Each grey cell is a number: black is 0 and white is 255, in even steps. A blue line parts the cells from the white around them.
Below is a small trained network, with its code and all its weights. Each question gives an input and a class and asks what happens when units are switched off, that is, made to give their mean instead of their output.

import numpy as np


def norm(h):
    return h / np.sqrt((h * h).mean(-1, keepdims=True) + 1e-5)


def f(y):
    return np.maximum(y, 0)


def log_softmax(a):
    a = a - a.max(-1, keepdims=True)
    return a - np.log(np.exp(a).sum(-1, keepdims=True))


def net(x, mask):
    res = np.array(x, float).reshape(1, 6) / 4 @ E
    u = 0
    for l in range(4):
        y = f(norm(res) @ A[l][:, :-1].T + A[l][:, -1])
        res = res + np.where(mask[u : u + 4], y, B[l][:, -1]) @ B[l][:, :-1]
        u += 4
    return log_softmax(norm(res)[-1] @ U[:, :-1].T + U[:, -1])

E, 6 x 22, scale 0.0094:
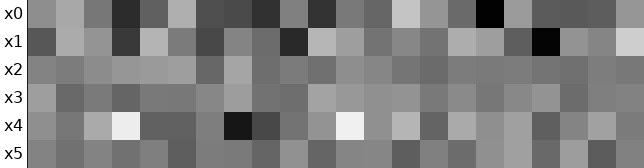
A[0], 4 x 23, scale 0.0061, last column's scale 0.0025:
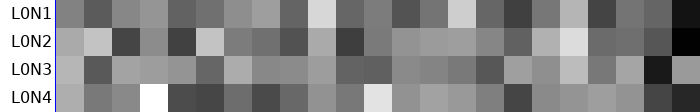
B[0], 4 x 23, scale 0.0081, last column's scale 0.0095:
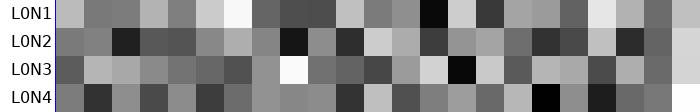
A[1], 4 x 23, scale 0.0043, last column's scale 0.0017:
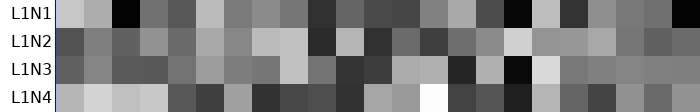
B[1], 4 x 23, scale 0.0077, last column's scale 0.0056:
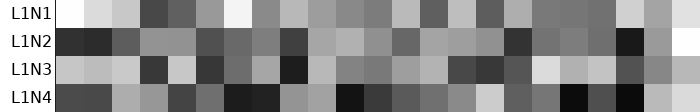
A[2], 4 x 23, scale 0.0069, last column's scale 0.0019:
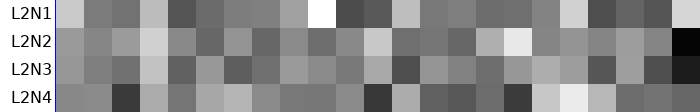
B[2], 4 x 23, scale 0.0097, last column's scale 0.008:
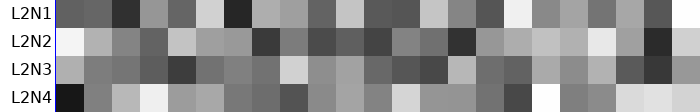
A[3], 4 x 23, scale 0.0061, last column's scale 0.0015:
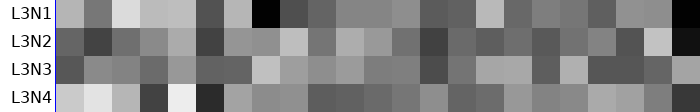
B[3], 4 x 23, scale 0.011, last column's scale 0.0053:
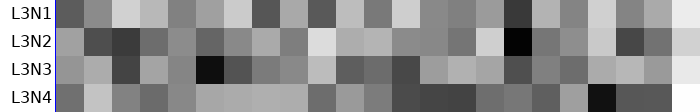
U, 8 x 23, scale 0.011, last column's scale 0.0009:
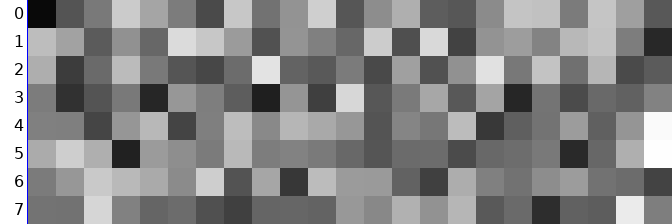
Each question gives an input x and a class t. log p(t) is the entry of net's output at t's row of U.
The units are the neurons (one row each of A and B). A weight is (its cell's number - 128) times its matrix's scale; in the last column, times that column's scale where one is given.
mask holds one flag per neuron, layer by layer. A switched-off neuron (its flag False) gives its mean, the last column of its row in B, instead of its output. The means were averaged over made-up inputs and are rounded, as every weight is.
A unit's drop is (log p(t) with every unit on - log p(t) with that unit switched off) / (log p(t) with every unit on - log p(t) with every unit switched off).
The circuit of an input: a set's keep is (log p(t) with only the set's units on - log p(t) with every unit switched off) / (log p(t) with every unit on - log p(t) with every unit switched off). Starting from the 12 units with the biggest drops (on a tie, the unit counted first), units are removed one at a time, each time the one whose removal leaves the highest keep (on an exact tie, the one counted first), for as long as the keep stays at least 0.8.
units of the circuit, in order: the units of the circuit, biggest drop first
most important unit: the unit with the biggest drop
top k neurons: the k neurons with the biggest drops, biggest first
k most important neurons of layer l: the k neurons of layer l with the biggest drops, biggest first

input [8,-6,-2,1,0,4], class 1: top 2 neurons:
(L0N1, L1N1)
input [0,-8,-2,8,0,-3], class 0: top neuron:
(L0N3)
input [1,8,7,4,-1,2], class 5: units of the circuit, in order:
(L1N2, L3N4)
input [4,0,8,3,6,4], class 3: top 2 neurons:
(L0N4, L2N4)
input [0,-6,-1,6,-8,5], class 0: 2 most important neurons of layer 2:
(L2N4, L2N1)
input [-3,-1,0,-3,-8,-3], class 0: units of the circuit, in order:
(L0N4, L2N4)
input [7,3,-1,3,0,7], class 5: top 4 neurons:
(L1N1, L0N4, L1N3, L2N4)
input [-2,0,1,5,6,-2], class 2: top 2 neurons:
(L0N4, L0N1)
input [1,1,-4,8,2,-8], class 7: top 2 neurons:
(L0N1, L2N1)
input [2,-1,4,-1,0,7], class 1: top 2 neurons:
(L0N4, L0N1)
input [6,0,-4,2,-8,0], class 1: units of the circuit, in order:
(L0N4, L0N1)
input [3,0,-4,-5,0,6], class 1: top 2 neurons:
(L0N4, L0N3)
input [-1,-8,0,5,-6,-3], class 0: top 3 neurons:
(L0N3, L2N4, L2N1)
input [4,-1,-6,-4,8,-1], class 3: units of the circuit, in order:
(L0N4)
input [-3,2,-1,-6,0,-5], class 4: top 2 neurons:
(L1N2, L0N4)
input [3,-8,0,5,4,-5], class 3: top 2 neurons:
(L0N2, L0N4)
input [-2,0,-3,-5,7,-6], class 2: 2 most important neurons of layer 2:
(L2N4, L2N3)
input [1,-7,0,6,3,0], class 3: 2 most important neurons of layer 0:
(L0N2, L0N4)
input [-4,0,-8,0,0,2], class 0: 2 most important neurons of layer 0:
(L0N4, L0N3)
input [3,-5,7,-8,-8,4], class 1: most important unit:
L0N1
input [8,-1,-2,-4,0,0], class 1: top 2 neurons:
(L0N4, L1N1)
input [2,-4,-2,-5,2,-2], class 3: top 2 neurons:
(L0N2, L0N4)
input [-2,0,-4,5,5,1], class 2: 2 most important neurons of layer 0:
(L0N4, L0N1)
